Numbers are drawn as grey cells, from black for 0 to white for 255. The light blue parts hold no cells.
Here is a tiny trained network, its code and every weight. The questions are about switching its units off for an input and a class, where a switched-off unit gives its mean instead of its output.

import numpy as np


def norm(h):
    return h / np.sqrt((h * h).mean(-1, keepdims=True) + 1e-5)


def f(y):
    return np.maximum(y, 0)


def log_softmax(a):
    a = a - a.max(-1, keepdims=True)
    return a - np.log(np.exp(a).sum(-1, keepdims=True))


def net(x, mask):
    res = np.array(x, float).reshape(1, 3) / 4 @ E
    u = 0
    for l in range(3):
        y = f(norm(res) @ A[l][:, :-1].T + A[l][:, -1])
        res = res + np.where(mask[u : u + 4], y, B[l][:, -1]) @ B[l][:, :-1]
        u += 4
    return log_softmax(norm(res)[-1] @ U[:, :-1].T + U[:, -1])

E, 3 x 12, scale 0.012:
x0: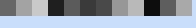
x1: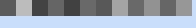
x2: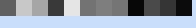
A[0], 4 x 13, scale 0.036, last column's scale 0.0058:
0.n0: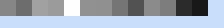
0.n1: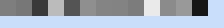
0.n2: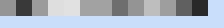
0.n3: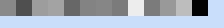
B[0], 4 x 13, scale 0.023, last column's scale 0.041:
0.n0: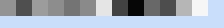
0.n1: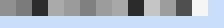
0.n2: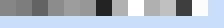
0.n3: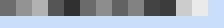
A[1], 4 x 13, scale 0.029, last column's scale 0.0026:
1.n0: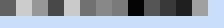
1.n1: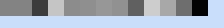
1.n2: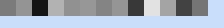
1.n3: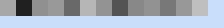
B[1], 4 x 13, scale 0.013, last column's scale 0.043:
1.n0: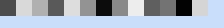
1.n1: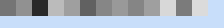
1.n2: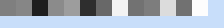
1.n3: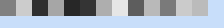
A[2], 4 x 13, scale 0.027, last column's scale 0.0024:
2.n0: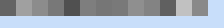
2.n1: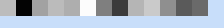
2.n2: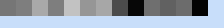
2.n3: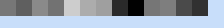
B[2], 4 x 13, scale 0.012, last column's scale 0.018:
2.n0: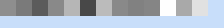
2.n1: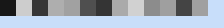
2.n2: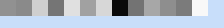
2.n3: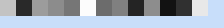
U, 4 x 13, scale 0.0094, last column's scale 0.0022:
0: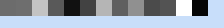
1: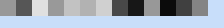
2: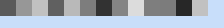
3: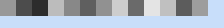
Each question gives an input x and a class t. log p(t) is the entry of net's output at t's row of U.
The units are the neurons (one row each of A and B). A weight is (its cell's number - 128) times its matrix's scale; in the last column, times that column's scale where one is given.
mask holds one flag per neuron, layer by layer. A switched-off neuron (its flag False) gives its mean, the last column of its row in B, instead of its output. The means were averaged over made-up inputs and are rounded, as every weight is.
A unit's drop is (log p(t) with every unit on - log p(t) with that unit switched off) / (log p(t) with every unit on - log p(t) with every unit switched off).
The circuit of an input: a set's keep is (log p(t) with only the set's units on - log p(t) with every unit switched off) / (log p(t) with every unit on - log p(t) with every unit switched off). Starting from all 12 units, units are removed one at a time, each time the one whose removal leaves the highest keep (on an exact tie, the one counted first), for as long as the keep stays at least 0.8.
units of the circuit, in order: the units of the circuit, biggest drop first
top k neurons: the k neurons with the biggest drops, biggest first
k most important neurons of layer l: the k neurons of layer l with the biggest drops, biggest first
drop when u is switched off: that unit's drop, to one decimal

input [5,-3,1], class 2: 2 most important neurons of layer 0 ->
(0.n0; 0.n3)
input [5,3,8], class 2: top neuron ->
(1.n0)
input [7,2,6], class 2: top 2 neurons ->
(0.n0; 0.n1)
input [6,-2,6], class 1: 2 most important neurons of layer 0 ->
(0.n2; 0.n1)
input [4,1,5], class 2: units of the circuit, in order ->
(1.n0; 0.n2; 0.n3; 0.n1)
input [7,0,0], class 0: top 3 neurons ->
(0.n1; 0.n2; 1.n0)
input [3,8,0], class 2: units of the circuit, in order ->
(0.n0; 0.n1)
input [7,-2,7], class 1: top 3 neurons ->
(0.n2; 0.n1; 1.n2)
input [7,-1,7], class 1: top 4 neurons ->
(0.n2; 1.n2; 0.n1; 1.n1)
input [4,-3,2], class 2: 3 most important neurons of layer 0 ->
(0.n0; 0.n3; 0.n2)
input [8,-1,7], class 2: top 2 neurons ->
(1.n0; 0.n0)
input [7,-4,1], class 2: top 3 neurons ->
(0.n0; 0.n3; 1.n3)
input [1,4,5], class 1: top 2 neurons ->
(0.n2; 0.n1)
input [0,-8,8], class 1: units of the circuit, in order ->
(0.n0)
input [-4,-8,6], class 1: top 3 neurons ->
(0.n0; 0.n1; 1.n2)
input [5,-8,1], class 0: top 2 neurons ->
(0.n1; 1.n3)
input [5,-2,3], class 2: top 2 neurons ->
(0.n0; 0.n3)
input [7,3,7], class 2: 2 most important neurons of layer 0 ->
(0.n0; 0.n1)
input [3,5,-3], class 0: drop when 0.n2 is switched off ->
0.1
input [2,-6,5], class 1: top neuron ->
(0.n0)
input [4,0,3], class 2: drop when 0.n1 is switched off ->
0.5
